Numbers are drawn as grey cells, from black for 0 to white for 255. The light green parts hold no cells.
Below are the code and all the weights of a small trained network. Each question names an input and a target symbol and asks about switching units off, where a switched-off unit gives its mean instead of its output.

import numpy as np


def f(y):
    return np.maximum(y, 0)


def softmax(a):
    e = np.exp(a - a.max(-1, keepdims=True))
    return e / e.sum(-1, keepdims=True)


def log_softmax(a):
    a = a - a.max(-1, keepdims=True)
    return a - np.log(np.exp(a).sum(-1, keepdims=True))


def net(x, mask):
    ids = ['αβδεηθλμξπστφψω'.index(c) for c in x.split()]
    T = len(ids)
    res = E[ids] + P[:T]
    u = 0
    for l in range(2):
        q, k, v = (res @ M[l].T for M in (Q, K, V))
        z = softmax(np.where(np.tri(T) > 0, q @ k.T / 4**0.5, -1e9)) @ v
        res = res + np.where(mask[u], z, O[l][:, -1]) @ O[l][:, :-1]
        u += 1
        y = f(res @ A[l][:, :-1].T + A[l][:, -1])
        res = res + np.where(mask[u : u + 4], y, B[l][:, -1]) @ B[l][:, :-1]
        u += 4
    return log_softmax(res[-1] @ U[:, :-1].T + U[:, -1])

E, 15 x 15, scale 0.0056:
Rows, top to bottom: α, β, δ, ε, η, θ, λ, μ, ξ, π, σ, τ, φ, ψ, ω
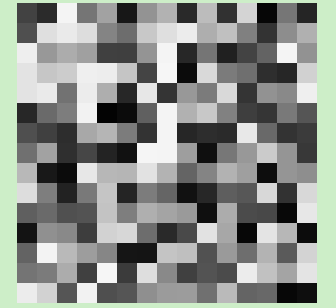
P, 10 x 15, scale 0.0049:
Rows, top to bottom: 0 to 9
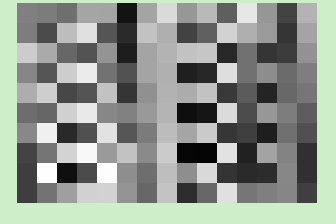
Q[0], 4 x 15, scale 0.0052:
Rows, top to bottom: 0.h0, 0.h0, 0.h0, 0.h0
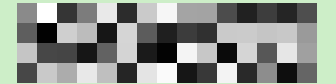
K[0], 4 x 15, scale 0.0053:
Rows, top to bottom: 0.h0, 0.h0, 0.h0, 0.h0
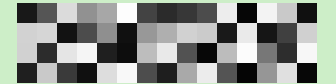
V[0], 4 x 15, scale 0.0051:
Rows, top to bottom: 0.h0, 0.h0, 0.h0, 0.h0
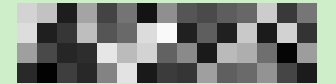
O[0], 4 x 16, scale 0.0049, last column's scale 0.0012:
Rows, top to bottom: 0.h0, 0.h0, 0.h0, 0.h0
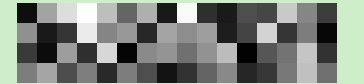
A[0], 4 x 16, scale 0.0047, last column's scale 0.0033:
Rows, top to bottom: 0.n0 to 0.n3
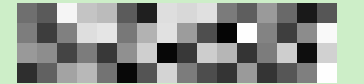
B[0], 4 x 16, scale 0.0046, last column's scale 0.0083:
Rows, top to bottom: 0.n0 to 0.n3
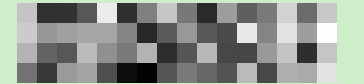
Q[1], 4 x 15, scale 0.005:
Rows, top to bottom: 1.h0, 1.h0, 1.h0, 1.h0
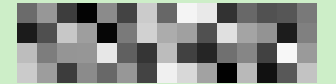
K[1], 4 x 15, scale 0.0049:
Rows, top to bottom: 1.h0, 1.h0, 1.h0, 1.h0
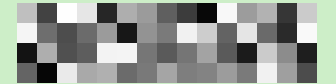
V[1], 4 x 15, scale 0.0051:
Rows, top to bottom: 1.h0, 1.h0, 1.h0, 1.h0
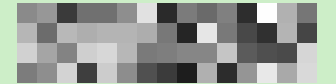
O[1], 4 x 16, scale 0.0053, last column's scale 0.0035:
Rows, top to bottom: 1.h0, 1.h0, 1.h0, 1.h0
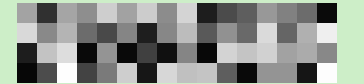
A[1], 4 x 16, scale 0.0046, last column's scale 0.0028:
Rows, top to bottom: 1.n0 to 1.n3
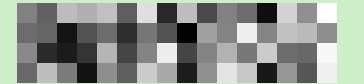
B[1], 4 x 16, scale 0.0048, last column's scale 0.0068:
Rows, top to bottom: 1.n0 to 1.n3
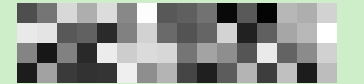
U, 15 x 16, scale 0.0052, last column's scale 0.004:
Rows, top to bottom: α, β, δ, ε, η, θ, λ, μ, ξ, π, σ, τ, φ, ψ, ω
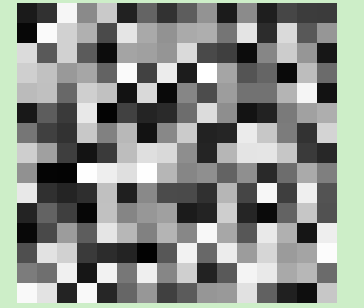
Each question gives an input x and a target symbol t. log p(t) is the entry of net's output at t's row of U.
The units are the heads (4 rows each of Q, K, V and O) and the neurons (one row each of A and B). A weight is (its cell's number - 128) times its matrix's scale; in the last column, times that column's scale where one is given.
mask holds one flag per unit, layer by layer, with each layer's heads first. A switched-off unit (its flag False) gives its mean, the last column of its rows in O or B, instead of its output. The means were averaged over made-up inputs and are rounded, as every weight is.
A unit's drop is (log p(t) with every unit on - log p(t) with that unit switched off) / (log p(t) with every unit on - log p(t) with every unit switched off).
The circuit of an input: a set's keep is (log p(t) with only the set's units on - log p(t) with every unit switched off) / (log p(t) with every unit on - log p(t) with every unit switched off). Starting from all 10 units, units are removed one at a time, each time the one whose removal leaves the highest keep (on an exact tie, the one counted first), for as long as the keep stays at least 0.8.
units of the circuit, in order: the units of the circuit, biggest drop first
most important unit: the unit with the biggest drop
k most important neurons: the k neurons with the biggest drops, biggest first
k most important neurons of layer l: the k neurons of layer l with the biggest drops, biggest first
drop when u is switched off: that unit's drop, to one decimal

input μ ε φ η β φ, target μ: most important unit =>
0.h0
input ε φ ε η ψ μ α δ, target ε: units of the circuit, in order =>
1.h0; 0.h0
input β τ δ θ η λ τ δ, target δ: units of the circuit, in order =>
1.h0; 0.n2
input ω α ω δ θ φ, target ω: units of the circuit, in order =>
1.h0; 0.h0
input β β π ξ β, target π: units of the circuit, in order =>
0.h0; 0.n0; 1.h0
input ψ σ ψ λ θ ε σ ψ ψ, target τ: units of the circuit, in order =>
1.h0; 0.h0; 1.n2
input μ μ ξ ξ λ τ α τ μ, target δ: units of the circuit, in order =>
1.h0; 0.n2
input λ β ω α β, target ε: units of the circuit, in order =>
0.h0; 1.h0
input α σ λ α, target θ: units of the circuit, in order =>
1.h0; 0.n3; 0.h0
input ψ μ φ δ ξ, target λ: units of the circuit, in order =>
0.h0; 0.n1
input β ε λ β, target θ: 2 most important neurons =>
0.n3; 0.n1
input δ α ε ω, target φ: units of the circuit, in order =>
1.h0; 1.n0
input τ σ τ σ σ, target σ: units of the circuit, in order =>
0.h0; 0.n1; 1.n3
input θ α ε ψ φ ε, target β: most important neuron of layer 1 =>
1.n3
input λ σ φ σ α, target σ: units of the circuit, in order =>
1.h0; 0.h0; 1.n1; 1.n3
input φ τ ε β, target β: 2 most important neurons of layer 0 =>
0.n0; 0.n1
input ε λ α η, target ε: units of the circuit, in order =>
0.h0; 1.h0; 0.n3
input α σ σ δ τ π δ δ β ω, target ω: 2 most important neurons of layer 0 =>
0.n1; 0.n0
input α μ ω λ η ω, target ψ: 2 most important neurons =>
0.n0; 0.n1
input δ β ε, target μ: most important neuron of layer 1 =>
1.n3
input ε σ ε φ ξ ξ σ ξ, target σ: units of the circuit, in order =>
1.h0; 0.h0; 0.n2; 1.n3
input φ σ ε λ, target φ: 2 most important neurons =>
0.n1; 0.n3
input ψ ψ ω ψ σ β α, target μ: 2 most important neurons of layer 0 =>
0.n0; 0.n1
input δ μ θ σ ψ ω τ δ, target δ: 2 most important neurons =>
0.n2; 0.n3
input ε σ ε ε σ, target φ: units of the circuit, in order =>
1.h0; 0.n1; 0.h0
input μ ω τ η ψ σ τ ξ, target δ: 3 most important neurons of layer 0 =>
0.n2; 0.n0; 0.n3
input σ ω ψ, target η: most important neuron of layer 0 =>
0.n1
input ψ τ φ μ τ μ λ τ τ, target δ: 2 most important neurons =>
0.n2; 1.n2
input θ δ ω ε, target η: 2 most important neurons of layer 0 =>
0.n0; 0.n3
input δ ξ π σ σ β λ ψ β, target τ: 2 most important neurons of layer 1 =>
1.n2; 1.n1
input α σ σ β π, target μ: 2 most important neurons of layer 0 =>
0.n2; 0.n3
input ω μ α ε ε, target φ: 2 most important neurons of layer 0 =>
0.n3; 0.n1
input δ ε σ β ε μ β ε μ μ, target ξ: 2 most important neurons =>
0.n1; 1.n2
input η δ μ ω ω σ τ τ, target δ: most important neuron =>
0.n2
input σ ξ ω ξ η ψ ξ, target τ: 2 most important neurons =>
0.n1; 1.n2
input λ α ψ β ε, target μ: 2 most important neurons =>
0.n0; 1.n3
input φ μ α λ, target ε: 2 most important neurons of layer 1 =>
1.n1; 1.n2
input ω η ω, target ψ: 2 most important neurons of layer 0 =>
0.n0; 0.n1
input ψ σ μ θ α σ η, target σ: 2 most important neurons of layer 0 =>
0.n1; 0.n2
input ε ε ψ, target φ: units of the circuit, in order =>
1.h0
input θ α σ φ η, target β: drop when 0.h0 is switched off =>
0.4
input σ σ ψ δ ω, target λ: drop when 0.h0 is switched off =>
1.1
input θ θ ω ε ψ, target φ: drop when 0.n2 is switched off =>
0.0
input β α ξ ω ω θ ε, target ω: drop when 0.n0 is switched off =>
0.1
